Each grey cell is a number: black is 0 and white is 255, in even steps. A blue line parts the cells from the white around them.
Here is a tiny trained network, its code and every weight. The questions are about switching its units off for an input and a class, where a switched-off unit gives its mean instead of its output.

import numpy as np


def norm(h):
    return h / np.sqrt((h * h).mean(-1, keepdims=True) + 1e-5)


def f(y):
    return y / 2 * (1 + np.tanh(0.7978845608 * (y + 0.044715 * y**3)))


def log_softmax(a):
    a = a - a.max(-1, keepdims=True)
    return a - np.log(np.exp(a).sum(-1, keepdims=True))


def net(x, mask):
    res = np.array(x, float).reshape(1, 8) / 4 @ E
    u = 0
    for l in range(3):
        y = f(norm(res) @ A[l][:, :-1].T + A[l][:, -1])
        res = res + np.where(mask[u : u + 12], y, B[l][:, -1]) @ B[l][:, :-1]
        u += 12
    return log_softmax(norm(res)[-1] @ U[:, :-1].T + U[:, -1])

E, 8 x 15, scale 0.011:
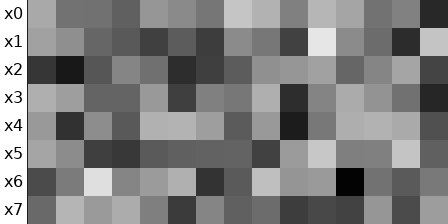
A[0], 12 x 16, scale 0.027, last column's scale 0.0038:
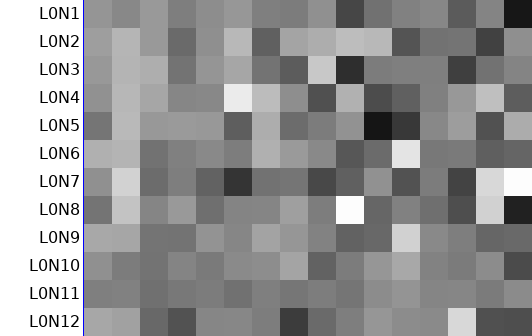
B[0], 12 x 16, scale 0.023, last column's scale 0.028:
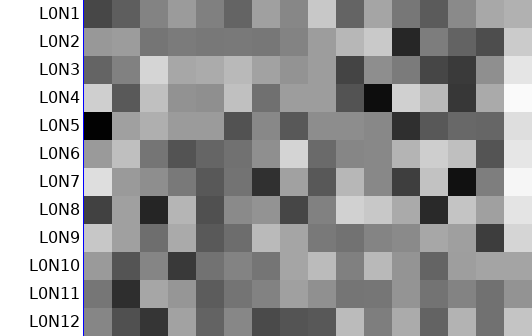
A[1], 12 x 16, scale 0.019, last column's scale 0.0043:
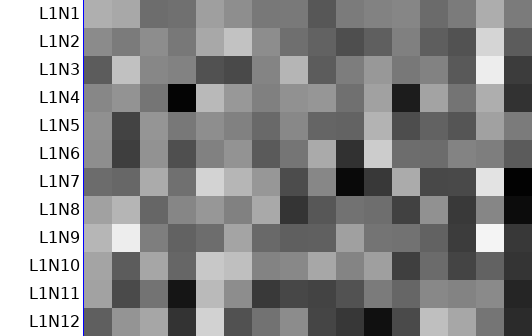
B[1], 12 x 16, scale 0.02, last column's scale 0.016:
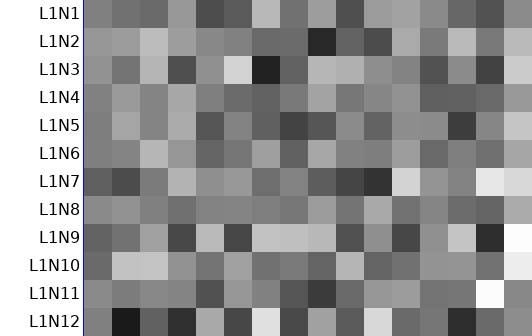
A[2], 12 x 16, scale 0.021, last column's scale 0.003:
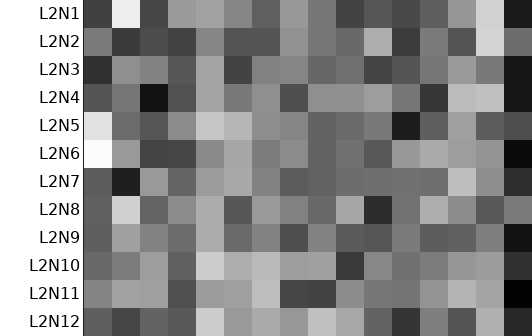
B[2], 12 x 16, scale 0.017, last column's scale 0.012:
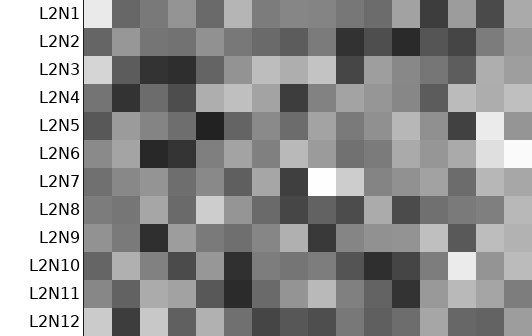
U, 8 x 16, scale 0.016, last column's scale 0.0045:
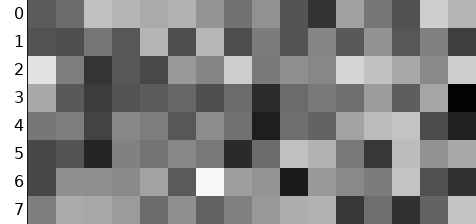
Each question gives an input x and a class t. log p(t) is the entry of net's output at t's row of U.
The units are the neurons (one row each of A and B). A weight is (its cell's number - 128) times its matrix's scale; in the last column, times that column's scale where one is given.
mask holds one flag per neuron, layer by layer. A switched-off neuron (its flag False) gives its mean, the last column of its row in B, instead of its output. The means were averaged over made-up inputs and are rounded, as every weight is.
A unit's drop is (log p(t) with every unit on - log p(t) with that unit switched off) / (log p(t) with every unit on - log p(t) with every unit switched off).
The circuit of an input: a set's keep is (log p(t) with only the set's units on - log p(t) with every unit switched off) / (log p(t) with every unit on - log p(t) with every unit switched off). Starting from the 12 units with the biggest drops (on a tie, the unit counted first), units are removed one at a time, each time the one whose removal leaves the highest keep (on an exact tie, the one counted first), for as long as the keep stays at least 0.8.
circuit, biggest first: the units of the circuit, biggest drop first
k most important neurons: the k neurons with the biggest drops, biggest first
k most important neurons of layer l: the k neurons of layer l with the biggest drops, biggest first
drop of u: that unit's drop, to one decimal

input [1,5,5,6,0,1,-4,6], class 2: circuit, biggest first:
[L0N5]
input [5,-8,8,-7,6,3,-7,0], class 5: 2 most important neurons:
[L0N4; L0N7]
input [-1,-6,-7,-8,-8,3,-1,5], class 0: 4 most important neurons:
[L0N4; L0N2; L0N6; L0N9]
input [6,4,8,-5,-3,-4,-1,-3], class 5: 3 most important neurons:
[L0N4; L0N7; L0N3]
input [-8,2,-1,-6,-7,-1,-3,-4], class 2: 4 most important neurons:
[L0N4; L0N7; L0N5; L0N3]
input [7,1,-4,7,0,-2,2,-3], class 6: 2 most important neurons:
[L0N3; L0N7]
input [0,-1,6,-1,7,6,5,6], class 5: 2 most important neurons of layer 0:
[L0N4; L0N7]
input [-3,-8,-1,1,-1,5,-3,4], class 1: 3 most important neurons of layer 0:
[L0N5; L0N8; L0N3]
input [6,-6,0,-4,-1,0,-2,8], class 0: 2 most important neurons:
[L0N4; L0N7]
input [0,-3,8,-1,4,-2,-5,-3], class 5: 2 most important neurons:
[L0N4; L0N7]
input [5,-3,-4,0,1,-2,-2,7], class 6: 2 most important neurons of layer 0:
[L0N6; L0N9]
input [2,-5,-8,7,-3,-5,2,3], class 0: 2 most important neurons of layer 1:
[L1N9; L1N7]
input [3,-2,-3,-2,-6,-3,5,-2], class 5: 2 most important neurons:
[L0N8; L0N7]
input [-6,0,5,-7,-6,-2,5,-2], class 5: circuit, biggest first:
[L0N8]
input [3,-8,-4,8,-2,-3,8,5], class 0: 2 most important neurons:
[L0N3; L0N7]
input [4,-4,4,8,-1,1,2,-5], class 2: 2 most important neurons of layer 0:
[L0N5; L0N8]
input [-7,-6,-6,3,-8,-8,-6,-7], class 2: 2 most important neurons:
[L0N4; L0N6]
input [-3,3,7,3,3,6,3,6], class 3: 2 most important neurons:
[L0N3; L0N5]
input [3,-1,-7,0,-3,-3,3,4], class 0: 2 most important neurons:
[L0N4; L0N3]
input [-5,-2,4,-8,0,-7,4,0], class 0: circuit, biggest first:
[L0N4]
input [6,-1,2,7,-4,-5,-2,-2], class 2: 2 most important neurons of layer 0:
[L0N5; L0N6]
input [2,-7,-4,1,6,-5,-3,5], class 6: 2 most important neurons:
[L0N6; L0N9]
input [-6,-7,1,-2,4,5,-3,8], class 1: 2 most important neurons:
[L0N5; L0N3]
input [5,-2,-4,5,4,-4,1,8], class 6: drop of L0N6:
0.1
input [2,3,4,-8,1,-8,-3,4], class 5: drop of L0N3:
0.3
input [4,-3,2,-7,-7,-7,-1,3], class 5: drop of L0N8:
1.3
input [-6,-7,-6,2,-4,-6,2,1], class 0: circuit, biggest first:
[L0N4]
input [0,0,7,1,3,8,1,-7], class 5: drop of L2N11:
0.0
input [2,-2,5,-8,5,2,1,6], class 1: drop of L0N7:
0.4
